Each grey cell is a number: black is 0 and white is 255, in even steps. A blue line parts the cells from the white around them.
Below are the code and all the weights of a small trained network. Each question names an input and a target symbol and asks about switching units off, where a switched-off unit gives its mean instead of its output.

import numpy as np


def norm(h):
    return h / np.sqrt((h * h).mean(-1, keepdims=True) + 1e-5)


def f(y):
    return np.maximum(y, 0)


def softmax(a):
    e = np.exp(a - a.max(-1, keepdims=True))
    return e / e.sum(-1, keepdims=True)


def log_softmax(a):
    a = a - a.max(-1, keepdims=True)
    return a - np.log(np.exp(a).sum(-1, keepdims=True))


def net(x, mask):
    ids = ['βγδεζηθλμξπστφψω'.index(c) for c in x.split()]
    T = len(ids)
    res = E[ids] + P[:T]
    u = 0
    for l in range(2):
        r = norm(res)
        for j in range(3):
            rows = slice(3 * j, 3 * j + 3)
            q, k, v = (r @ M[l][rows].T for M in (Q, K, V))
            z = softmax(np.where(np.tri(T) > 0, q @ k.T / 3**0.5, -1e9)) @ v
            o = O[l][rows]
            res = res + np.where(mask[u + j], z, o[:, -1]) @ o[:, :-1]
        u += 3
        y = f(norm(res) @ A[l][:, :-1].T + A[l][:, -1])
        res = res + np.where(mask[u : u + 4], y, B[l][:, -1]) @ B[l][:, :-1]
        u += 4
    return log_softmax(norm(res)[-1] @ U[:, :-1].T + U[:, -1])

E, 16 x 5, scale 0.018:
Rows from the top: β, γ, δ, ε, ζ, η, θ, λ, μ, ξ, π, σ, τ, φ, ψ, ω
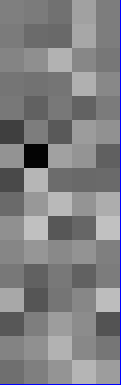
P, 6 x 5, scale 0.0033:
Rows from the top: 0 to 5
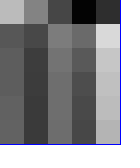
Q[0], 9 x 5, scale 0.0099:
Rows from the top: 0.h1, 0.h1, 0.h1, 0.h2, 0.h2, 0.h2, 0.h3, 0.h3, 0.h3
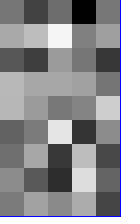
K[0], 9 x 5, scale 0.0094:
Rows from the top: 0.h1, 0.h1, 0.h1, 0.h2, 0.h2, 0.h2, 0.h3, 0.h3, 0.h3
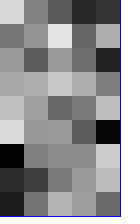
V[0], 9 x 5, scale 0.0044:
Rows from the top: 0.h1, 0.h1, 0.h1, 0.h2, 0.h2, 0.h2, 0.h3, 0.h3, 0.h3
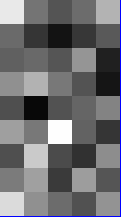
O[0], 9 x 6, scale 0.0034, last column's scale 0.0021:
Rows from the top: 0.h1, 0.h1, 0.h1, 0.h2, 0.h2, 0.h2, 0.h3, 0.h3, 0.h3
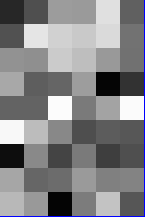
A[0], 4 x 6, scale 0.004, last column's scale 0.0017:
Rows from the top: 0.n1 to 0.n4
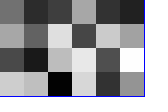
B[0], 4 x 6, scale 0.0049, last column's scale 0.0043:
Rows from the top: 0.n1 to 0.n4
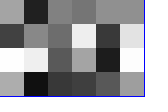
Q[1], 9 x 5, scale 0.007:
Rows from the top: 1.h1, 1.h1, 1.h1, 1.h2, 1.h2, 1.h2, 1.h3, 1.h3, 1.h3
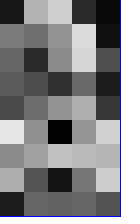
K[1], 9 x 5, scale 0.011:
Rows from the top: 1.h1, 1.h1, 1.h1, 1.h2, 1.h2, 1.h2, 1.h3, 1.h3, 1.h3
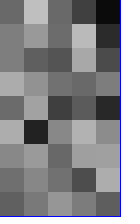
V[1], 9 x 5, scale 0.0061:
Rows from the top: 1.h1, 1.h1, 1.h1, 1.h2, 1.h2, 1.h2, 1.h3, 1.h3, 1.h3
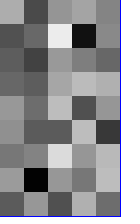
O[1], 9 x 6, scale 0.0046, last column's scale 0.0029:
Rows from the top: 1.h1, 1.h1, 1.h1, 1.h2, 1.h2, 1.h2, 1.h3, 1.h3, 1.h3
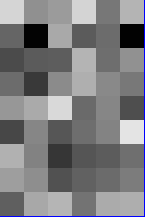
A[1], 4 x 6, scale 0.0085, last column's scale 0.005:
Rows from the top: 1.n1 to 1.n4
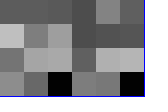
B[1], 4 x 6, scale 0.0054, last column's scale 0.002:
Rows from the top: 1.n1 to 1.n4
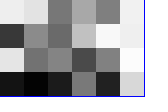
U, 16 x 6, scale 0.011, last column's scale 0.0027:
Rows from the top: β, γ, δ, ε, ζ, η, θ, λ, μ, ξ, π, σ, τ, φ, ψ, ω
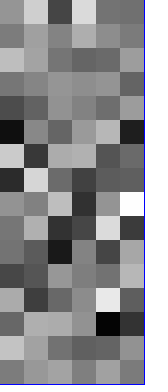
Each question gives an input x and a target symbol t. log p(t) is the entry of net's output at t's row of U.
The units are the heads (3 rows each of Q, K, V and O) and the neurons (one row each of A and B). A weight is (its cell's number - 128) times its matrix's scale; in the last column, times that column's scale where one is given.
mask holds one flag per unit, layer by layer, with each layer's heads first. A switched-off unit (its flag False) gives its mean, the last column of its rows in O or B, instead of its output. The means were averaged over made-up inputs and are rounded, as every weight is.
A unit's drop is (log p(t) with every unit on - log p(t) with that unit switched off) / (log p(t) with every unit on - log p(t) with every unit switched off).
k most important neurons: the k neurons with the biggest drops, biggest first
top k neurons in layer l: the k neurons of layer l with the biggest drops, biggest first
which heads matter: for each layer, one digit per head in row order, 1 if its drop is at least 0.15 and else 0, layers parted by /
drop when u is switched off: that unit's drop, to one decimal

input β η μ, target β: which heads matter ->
110 / 100
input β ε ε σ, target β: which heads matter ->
100 / 100
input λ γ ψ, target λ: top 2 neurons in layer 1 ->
(1.n2, 1.n3)
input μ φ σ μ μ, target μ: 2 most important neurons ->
(1.n3, 0.n3)
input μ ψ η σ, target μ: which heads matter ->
110 / 010
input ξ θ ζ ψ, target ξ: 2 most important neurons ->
(1.n2, 0.n3)
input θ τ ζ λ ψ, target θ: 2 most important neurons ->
(0.n3, 0.n2)
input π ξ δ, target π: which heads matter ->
010 / 000
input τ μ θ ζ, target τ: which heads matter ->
111 / 011
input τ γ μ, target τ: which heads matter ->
111 / 011
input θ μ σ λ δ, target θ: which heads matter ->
100 / 111
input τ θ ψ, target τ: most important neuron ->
(1.n2)
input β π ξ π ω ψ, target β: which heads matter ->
111 / 100
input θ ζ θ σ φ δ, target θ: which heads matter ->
111 / 101
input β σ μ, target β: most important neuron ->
(0.n2)
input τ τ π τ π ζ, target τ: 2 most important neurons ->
(0.n3, 0.n2)
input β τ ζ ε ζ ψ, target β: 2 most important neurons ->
(1.n2, 0.n3)
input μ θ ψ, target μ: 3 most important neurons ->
(0.n3, 1.n2, 1.n4)
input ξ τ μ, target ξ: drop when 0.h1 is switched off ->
0.5
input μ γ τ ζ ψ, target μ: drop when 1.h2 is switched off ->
0.2
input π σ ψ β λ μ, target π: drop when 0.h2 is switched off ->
1.0
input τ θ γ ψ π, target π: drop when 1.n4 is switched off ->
0.2
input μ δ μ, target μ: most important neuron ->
(0.n3)
